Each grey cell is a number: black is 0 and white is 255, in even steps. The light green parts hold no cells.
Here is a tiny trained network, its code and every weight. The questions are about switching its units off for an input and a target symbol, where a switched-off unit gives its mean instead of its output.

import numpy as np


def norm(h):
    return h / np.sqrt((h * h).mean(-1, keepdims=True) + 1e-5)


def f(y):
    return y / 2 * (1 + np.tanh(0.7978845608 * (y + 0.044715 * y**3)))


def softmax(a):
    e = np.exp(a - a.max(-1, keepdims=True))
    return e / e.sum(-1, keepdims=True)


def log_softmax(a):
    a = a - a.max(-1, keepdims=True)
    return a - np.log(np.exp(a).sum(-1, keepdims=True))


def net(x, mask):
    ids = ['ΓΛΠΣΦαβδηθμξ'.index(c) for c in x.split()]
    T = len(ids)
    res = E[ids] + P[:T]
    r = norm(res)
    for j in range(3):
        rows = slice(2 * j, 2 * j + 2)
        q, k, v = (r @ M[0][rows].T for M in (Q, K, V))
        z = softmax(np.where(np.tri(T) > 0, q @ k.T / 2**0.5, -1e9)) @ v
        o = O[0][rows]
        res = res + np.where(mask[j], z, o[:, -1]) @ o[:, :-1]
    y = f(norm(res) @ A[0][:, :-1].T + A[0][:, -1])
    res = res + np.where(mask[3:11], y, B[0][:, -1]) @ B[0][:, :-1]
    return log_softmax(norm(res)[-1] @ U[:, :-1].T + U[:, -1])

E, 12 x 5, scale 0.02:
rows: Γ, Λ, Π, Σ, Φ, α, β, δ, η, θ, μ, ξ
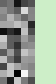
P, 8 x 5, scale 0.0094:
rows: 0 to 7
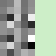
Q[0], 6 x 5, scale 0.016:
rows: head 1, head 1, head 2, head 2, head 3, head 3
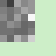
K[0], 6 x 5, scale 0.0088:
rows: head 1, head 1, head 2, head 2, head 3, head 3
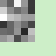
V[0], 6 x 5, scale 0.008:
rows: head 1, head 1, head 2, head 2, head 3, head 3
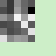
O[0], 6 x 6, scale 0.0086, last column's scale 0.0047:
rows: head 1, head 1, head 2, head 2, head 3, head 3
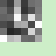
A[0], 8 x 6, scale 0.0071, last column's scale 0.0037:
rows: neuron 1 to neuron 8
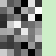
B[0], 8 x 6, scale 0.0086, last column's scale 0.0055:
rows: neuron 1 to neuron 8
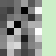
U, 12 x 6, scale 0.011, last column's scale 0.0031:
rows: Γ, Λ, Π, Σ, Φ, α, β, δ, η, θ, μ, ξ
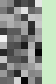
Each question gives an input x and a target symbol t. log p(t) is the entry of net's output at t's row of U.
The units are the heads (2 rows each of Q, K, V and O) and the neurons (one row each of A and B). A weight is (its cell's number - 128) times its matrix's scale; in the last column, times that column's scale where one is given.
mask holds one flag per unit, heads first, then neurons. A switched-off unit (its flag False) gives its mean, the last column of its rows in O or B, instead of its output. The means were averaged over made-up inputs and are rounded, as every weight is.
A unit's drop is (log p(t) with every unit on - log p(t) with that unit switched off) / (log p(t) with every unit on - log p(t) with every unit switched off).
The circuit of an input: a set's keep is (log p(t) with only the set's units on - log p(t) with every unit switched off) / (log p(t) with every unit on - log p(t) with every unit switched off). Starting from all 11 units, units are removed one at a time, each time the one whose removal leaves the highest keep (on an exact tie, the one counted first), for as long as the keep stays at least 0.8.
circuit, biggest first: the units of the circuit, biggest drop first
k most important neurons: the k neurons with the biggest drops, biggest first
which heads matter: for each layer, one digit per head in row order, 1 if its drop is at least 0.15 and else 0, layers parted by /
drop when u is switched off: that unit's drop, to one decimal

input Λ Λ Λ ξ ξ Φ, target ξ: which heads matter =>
100
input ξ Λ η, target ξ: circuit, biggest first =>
(head 1; neuron 7)
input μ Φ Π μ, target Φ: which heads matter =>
010
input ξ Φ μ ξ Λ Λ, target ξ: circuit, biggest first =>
(head 1)
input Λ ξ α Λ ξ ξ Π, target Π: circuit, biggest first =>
(head 2; neuron 4)
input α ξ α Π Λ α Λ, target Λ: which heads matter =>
110
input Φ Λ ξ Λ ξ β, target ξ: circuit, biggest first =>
(head 1; neuron 7)
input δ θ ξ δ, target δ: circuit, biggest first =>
(neuron 2; neuron 5; head 1)
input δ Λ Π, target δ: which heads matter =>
101
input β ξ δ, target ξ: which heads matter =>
100
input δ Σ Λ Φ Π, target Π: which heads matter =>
110
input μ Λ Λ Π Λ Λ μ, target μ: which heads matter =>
110
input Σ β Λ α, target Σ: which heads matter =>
001
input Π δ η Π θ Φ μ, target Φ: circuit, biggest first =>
(head 2; neuron 5)
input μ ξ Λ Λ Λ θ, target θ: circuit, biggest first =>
(neuron 4; neuron 2)
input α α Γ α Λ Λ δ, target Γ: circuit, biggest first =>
(head 2)
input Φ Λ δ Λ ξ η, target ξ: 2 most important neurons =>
(neuron 7; neuron 6)
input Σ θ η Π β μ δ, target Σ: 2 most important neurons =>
(neuron 5; neuron 4)
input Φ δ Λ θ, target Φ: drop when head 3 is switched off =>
0.1
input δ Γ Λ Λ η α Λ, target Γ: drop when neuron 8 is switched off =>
0.2
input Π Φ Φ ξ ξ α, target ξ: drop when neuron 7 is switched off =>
0.2
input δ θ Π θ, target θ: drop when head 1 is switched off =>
0.1
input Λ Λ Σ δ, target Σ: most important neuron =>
(neuron 8)
